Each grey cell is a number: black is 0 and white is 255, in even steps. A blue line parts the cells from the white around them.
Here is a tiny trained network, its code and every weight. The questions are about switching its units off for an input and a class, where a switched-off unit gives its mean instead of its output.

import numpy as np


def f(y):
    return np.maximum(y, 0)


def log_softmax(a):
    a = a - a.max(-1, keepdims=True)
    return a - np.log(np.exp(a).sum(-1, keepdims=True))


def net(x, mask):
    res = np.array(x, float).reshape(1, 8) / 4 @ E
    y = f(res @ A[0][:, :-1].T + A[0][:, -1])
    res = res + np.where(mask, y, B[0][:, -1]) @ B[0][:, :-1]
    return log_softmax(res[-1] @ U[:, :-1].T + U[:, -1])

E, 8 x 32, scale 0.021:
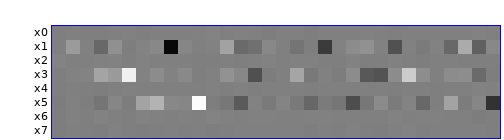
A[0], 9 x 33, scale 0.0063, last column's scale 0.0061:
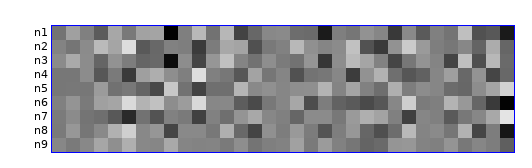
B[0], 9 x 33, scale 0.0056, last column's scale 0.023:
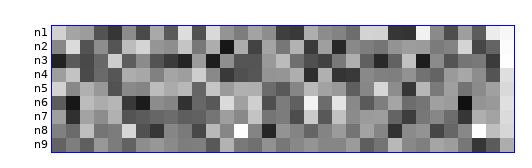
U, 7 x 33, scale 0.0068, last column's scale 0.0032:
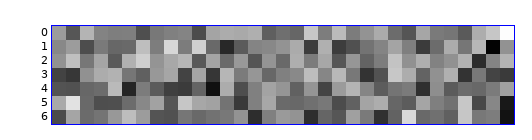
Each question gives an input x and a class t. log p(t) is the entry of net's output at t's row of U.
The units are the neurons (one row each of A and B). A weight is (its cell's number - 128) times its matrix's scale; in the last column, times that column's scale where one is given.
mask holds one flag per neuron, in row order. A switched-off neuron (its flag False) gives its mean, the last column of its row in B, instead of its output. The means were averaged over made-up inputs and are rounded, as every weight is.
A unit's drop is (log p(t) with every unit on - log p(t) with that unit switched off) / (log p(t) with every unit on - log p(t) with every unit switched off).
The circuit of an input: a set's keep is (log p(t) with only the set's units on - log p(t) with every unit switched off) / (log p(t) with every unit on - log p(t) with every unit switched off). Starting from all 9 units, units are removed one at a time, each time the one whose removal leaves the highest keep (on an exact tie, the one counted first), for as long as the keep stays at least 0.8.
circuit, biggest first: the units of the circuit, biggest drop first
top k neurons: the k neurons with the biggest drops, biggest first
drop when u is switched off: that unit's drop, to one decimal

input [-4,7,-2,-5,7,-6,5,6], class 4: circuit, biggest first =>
(n3)
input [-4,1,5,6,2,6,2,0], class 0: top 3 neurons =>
(n3; n8; n1)
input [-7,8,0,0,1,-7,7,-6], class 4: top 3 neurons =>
(n3; n7; n4)
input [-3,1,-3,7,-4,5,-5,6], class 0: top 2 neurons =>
(n8; n3)
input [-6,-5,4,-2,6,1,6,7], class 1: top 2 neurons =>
(n1; n6)
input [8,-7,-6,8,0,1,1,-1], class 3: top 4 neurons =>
(n6; n1; n4; n9)
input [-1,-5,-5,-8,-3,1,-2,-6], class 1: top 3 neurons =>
(n4; n1; n6)
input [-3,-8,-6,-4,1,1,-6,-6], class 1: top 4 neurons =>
(n1; n6; n4; n8)
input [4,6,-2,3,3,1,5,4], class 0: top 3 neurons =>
(n1; n8; n4)
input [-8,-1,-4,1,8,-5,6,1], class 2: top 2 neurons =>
(n6; n2)
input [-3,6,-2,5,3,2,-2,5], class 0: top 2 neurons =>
(n1; n6)
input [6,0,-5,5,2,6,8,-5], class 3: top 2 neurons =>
(n6; n5)
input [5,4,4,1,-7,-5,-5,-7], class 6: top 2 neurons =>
(n6; n2)
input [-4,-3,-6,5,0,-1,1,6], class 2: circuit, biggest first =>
(n2)
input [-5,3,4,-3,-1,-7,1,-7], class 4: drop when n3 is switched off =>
0.4
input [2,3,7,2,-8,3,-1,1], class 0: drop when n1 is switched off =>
0.0
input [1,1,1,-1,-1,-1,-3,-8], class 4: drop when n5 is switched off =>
0.1
